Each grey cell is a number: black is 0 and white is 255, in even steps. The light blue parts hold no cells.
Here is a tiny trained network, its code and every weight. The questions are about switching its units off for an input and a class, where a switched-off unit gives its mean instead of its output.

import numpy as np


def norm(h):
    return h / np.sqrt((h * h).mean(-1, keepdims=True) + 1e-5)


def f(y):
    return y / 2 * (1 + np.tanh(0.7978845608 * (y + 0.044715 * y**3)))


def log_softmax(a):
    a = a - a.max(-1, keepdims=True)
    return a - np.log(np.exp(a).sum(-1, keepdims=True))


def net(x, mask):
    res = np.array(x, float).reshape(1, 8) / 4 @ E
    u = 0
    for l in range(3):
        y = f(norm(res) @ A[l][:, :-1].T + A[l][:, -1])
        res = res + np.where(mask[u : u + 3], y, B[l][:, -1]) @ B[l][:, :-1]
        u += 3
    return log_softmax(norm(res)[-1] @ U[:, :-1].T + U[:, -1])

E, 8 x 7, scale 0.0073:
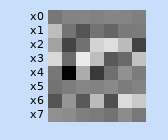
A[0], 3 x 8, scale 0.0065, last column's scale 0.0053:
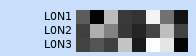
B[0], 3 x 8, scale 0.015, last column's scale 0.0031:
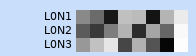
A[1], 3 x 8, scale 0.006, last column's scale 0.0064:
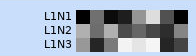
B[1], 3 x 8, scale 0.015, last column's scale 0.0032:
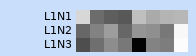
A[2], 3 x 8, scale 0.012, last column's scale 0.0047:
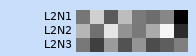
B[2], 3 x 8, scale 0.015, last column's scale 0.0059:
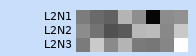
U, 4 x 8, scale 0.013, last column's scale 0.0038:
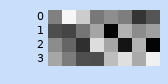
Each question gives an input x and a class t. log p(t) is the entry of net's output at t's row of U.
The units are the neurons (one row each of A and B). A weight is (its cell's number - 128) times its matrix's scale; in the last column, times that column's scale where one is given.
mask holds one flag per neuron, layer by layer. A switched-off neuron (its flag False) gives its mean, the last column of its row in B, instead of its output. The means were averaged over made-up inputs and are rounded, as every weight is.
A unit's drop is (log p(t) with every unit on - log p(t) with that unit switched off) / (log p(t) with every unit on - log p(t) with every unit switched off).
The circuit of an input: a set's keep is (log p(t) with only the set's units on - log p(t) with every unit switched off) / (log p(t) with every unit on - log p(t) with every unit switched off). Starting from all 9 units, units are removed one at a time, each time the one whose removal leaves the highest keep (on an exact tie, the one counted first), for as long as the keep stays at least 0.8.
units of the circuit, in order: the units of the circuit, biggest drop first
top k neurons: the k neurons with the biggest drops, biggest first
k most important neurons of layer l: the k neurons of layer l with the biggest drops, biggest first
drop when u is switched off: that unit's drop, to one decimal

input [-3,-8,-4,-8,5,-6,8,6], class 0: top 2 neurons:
L0N3, L2N2
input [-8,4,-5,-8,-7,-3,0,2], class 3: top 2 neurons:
L1N1, L0N1
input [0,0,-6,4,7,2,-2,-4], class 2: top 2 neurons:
L0N1, L1N3
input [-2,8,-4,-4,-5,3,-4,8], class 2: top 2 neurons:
L0N3, L1N3
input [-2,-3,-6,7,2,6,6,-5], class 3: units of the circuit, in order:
L2N2
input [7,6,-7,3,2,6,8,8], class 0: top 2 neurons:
L0N3, L1N3
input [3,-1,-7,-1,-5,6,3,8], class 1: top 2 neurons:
L0N2, L0N1
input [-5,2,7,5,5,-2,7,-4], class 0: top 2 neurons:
L0N3, L0N2
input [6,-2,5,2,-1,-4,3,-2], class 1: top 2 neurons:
L1N3, L2N3
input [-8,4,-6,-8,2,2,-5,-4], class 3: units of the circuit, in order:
L1N1, L0N3
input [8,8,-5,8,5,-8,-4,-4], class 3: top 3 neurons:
L2N2, L0N3, L1N3
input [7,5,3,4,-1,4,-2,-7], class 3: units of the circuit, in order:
L2N2, L0N1
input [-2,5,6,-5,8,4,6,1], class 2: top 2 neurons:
L0N1, L0N2
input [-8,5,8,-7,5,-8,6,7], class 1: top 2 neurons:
L1N3, L2N2
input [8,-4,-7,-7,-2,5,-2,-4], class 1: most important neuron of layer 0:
L0N2
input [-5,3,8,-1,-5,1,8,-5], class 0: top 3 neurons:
L0N3, L0N2, L0N1
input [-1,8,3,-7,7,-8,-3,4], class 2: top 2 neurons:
L0N1, L2N2
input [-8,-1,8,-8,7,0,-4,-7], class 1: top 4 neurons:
L1N3, L0N3, L2N2, L2N3
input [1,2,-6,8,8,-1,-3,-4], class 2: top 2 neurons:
L0N1, L2N3
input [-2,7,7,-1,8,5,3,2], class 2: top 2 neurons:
L0N1, L0N2
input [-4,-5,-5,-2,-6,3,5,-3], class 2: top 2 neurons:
L2N1, L1N3
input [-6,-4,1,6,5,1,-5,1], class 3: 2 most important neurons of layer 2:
L2N2, L2N1
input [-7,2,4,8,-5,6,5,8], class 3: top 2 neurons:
L2N2, L0N1
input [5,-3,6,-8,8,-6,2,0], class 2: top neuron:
L0N1
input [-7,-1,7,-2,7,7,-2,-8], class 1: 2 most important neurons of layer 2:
L2N1, L2N2
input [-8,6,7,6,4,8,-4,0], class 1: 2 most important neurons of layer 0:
L0N3, L0N1
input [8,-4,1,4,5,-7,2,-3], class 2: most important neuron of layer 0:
L0N1
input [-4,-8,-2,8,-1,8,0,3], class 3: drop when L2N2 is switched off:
0.3
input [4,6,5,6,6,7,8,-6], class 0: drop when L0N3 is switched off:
1.4
